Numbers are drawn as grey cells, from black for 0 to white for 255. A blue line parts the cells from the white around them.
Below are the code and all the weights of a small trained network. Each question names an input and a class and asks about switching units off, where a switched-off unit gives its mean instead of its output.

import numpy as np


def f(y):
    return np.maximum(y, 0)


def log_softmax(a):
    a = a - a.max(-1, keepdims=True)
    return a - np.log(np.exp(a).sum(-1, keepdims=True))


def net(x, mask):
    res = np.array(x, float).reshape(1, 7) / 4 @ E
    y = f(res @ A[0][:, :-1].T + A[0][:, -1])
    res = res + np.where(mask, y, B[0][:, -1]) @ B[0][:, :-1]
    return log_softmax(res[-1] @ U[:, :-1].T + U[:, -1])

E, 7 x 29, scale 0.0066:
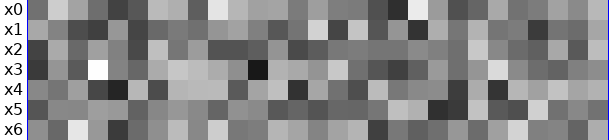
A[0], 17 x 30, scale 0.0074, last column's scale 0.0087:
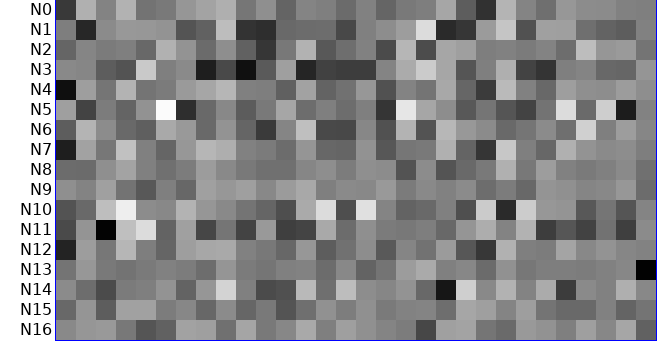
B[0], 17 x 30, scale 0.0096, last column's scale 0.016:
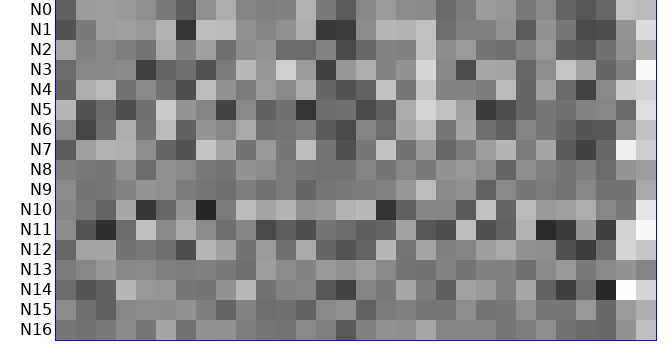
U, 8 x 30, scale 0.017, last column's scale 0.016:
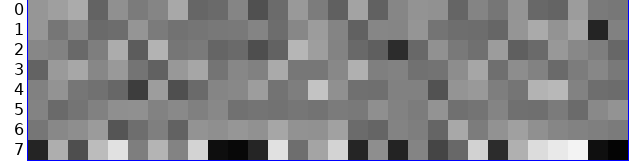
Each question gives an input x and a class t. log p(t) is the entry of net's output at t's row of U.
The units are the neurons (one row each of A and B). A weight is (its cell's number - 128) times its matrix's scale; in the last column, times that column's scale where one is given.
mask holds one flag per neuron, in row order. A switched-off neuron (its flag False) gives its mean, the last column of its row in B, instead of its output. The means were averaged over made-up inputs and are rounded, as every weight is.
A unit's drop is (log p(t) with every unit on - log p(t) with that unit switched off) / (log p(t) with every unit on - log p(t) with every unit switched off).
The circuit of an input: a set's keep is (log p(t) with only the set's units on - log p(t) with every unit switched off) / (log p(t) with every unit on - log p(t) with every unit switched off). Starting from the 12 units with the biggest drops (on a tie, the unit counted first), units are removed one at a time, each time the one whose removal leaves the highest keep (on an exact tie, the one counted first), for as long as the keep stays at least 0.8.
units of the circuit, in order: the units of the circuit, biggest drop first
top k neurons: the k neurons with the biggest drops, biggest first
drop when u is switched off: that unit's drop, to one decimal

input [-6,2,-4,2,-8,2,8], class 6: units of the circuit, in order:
(N10)
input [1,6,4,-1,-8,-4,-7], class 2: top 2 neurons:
(N11 N1)
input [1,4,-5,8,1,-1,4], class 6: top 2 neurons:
(N11 N10)
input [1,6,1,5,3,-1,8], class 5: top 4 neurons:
(N14 N1 N3 N7)
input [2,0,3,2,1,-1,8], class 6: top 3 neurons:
(N10 N1 N11)
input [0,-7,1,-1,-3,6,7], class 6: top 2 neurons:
(N10 N11)
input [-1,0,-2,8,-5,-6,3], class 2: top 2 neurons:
(N11 N3)
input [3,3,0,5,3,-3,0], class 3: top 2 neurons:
(N11 N5)
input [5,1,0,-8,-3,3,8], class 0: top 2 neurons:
(N10 N3)
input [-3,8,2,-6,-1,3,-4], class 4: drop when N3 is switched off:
0.8
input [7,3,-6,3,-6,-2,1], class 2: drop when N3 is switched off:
0.3
